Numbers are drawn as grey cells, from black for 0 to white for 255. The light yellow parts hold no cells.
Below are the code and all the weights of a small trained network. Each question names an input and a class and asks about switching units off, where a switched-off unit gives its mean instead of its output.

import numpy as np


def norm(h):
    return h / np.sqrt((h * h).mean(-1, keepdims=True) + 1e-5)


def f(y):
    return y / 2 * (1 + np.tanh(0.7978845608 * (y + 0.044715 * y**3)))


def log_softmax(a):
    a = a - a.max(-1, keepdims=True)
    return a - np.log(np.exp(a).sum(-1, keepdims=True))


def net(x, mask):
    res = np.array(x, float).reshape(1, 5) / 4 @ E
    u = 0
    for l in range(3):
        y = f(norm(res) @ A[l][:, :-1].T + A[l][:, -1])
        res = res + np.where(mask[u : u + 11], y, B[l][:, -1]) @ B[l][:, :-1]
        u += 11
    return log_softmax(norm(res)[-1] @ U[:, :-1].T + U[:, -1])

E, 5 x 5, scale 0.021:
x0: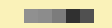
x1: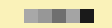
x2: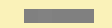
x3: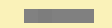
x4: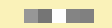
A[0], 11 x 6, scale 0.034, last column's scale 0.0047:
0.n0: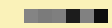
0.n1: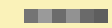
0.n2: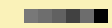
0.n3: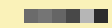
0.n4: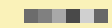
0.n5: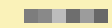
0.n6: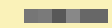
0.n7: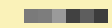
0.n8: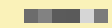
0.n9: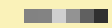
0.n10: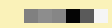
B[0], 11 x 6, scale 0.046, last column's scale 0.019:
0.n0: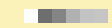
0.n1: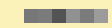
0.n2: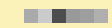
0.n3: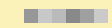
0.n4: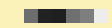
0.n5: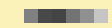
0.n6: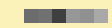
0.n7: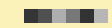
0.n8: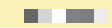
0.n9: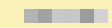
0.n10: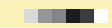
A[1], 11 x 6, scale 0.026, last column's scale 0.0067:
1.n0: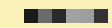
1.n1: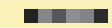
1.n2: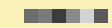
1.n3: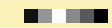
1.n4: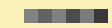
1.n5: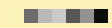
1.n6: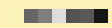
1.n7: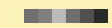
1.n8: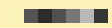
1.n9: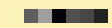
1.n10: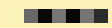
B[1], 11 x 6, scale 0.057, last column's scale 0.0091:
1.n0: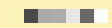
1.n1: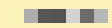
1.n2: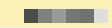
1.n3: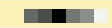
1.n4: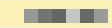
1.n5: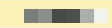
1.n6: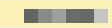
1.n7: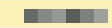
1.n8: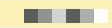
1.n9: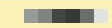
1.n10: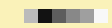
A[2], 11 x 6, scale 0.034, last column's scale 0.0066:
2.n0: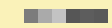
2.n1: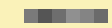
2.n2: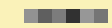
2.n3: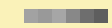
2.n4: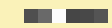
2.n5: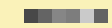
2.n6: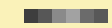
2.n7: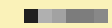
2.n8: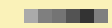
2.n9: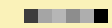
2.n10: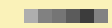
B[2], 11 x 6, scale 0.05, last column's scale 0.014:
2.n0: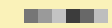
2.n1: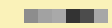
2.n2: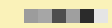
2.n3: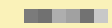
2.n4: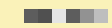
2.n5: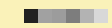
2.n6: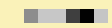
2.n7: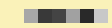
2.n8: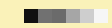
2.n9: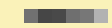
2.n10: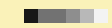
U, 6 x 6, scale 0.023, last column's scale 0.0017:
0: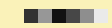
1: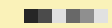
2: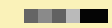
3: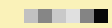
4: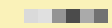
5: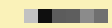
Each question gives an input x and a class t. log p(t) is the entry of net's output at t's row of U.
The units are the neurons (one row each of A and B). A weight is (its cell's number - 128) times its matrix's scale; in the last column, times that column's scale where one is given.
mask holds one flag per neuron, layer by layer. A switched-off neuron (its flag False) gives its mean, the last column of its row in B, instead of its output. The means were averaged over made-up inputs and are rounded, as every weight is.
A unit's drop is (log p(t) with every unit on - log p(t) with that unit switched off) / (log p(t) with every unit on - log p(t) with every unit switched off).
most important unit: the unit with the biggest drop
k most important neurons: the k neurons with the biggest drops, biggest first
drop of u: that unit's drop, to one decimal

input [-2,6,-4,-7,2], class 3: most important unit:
0.n8
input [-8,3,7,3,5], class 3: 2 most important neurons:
(0.n8, 0.n10)
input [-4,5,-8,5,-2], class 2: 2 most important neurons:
(0.n10, 1.n0)
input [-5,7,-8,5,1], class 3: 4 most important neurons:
(0.n8, 0.n4, 0.n10, 0.n7)
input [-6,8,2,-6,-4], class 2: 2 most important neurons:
(0.n10, 1.n0)
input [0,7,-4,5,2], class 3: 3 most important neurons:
(0.n8, 0.n10, 0.n7)
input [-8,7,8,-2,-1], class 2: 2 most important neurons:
(0.n10, 0.n8)
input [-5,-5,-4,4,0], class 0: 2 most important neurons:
(0.n8, 0.n3)
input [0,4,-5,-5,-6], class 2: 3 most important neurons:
(0.n10, 1.n0, 0.n6)
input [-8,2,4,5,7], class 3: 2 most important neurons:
(0.n9, 0.n8)
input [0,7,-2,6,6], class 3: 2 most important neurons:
(0.n9, 0.n8)
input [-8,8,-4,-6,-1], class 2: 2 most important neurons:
(0.n10, 0.n8)
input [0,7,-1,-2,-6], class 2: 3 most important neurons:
(0.n10, 1.n0, 0.n6)
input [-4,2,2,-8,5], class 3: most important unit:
0.n9
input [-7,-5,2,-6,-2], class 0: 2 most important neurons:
(0.n8, 1.n3)
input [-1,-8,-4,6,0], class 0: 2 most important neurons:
(0.n3, 0.n8)
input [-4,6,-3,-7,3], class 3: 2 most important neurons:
(0.n8, 0.n10)
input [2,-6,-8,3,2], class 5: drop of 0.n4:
0.8
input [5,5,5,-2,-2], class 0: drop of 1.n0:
0.0
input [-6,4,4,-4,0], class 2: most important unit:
0.n8
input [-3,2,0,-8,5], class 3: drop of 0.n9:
1.0
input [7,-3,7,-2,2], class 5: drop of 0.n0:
0.1
